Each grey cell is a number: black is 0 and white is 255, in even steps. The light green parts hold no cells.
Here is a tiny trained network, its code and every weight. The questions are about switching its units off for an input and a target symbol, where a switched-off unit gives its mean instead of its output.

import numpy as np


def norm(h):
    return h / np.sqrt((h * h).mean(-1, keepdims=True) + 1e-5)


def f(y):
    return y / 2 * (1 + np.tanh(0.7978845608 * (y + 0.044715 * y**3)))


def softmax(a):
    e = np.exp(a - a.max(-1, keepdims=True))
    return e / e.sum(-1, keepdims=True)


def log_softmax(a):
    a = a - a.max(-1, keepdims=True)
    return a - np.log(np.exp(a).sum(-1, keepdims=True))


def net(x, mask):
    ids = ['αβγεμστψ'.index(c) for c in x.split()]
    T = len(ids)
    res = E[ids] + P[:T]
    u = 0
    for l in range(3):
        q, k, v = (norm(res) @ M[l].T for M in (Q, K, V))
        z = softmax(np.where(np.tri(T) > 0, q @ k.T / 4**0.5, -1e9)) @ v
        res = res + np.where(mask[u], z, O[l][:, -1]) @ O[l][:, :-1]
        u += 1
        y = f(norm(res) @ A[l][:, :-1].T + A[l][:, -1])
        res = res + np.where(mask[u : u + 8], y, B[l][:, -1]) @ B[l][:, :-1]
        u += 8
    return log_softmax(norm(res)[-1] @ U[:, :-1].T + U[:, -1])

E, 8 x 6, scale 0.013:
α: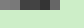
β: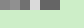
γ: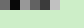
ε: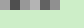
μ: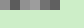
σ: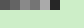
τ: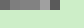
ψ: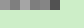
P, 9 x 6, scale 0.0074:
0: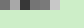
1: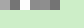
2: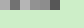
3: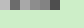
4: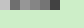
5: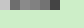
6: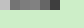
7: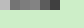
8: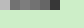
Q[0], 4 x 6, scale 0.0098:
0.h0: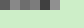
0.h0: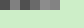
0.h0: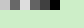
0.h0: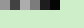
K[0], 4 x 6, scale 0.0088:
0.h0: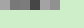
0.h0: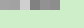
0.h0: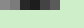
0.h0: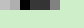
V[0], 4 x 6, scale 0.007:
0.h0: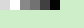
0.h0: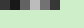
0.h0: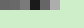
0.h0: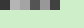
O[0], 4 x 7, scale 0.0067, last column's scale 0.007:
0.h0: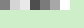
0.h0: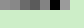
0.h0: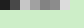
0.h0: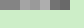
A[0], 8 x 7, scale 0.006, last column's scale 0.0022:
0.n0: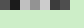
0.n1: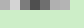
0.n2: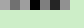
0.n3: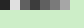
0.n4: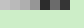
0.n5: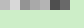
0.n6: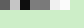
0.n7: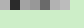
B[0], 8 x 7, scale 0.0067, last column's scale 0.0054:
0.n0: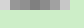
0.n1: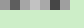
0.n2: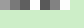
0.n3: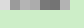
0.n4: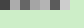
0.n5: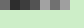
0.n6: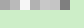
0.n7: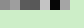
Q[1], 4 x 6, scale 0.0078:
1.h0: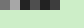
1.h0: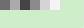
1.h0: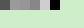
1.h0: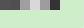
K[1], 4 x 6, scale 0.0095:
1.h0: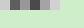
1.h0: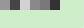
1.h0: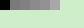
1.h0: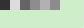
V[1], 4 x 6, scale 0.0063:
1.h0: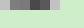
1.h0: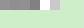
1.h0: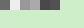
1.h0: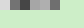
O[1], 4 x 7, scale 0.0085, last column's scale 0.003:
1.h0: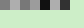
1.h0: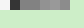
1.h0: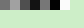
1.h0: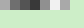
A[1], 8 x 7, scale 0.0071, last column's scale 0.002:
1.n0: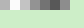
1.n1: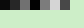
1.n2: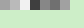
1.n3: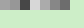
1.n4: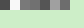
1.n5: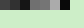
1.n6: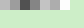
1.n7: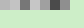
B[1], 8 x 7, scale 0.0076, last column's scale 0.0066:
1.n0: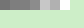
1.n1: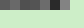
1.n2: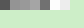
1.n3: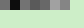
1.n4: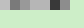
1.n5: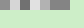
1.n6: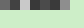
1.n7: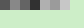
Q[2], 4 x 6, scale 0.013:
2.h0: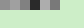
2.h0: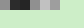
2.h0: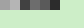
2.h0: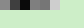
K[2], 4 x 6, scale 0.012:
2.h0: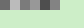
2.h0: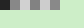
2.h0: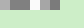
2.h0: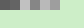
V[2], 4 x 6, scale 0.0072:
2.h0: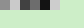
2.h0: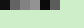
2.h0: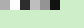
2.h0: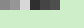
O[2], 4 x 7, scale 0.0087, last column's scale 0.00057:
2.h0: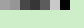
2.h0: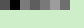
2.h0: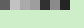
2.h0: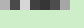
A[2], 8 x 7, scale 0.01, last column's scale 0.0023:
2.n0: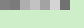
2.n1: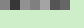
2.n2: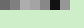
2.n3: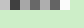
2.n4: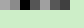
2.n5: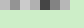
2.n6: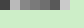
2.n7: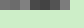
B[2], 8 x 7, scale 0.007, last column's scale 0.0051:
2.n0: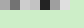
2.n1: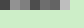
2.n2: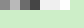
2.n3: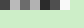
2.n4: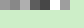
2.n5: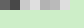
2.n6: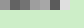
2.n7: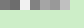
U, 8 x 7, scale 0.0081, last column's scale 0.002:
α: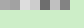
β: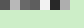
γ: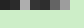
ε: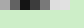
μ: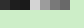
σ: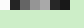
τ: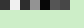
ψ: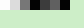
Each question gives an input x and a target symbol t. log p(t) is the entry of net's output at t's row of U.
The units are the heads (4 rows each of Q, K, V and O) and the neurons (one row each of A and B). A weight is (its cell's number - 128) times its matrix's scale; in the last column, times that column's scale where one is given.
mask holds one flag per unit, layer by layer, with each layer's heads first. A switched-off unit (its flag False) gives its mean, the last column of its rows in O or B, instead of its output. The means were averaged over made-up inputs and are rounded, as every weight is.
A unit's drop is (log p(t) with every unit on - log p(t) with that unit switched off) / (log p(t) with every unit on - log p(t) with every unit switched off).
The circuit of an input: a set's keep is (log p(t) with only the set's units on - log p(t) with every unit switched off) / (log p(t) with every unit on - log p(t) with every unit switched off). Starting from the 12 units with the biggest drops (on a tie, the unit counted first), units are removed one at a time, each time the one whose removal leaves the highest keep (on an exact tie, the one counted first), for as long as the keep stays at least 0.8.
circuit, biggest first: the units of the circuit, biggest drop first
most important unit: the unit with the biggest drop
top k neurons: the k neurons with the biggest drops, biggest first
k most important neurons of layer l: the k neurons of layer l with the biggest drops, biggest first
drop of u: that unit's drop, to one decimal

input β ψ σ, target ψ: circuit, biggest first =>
0.h0, 1.h0, 2.h0
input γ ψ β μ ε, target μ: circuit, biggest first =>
0.h0
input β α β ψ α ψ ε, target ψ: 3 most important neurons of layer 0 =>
0.n6, 0.n7, 0.n5
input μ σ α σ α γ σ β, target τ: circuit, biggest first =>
2.h0, 0.h0
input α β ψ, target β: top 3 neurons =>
0.n6, 0.n3, 0.n7
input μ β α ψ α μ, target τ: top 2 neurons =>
0.n4, 1.n5
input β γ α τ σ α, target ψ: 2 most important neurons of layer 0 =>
0.n6, 0.n2
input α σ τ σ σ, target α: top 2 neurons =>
0.n0, 0.n4
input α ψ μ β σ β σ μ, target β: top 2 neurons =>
0.n6, 0.n3
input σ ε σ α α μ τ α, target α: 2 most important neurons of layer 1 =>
1.n6, 1.n4
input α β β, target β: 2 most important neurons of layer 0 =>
0.n6, 0.n3
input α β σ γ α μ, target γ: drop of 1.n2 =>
-0.1
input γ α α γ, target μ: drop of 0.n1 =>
-0.1
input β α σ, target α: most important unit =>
1.n2
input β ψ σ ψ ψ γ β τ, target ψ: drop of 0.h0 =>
0.8
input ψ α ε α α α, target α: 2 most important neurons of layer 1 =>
1.n0, 1.n6
